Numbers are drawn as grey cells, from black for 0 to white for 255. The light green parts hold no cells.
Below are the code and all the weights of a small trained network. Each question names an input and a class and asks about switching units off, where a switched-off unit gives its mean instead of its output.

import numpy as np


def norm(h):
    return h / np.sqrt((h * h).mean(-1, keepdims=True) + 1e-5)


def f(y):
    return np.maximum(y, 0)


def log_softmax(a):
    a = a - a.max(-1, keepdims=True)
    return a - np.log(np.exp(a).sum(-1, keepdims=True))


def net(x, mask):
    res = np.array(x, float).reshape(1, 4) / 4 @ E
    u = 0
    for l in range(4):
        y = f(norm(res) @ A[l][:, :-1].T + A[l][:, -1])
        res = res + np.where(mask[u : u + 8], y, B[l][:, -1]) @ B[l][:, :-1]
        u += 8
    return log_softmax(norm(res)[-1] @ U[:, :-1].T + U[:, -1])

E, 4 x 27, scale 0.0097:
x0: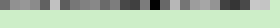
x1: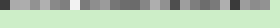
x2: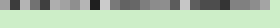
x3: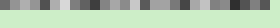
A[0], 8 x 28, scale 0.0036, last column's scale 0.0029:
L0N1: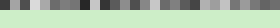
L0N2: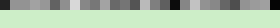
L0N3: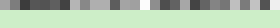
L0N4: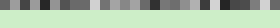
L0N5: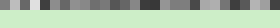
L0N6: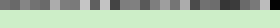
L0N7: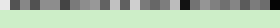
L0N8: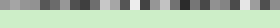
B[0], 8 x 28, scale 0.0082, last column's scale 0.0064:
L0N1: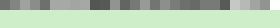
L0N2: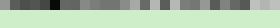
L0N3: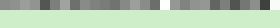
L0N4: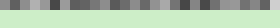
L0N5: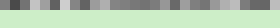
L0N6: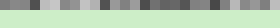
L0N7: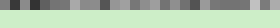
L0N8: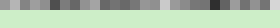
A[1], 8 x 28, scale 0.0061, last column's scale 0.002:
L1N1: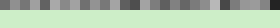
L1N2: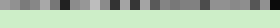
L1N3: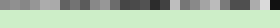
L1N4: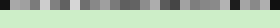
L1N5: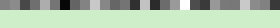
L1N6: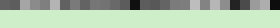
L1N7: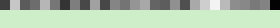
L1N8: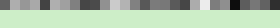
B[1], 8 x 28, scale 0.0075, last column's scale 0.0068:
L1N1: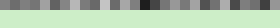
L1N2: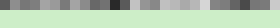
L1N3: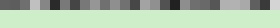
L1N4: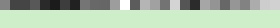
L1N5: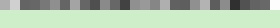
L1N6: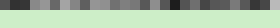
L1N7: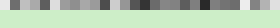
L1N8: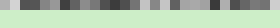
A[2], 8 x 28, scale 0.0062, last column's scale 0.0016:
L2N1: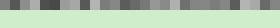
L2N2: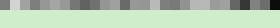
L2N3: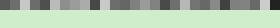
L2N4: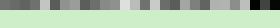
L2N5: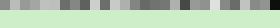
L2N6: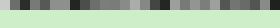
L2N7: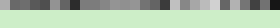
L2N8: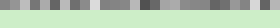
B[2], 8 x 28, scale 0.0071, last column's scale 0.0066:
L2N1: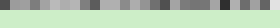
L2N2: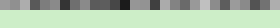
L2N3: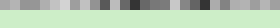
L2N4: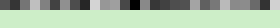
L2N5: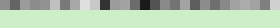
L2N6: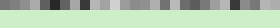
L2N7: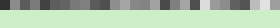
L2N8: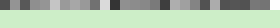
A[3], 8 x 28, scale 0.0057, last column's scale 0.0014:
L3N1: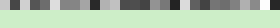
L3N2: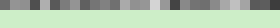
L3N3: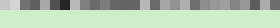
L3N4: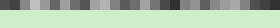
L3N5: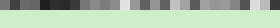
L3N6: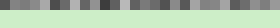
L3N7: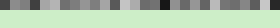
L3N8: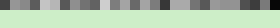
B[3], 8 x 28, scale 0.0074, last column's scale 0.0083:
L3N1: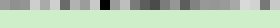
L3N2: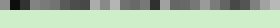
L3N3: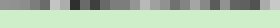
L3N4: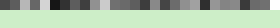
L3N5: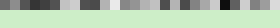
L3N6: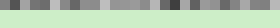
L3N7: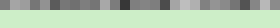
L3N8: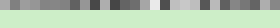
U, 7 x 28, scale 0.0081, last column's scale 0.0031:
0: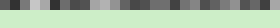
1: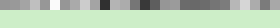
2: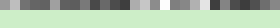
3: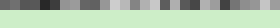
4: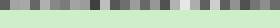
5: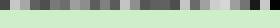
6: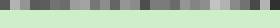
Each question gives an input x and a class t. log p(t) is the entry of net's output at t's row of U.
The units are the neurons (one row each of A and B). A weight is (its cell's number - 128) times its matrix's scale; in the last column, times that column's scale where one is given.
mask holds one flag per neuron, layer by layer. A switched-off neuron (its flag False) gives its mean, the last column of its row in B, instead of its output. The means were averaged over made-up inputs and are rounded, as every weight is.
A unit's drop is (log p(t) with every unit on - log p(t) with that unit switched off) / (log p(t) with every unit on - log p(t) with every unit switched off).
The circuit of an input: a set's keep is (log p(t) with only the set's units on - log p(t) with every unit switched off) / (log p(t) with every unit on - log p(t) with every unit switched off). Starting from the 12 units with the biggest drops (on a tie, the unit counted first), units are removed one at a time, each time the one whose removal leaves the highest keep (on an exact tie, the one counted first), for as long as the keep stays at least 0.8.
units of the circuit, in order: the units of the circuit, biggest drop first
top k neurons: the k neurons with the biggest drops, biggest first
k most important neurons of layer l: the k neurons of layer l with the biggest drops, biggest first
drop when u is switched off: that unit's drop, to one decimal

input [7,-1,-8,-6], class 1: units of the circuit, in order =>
[L1N7]
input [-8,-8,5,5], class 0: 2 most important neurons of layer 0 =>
[L0N2; L0N8]
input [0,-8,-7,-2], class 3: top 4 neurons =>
[L2N7; L3N5; L0N7; L2N6]
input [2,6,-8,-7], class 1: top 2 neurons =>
[L1N7; L2N5]
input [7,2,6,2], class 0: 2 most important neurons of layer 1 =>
[L1N3; L1N6]
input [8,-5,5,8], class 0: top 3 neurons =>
[L1N6; L0N3; L1N3]
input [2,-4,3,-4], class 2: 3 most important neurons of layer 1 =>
[L1N4; L1N7; L1N5]
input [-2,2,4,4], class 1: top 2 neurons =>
[L0N3; L1N5]
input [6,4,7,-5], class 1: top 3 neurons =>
[L0N6; L3N1; L2N3]
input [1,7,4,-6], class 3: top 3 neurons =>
[L1N4; L3N5; L0N2]
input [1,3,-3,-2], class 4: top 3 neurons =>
[L0N1; L0N2; L2N8]
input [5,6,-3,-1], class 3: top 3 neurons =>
[L1N4; L0N2; L3N5]
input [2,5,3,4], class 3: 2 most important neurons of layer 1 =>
[L1N4; L1N5]
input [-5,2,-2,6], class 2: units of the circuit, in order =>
[L1N8]
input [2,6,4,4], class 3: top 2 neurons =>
[L1N4; L0N3]
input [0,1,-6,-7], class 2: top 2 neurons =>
[L1N5; L1N2]
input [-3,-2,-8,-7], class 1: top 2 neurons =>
[L1N7; L2N5]
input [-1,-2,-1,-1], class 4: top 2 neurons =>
[L1N4; L2N8]
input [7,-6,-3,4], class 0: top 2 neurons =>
[L1N3; L1N4]
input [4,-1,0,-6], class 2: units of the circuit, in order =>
[L1N5]
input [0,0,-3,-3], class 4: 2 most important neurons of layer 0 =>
[L0N3; L0N1]
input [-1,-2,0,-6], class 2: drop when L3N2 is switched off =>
0.0
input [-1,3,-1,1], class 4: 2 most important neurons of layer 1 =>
[L1N4; L1N5]
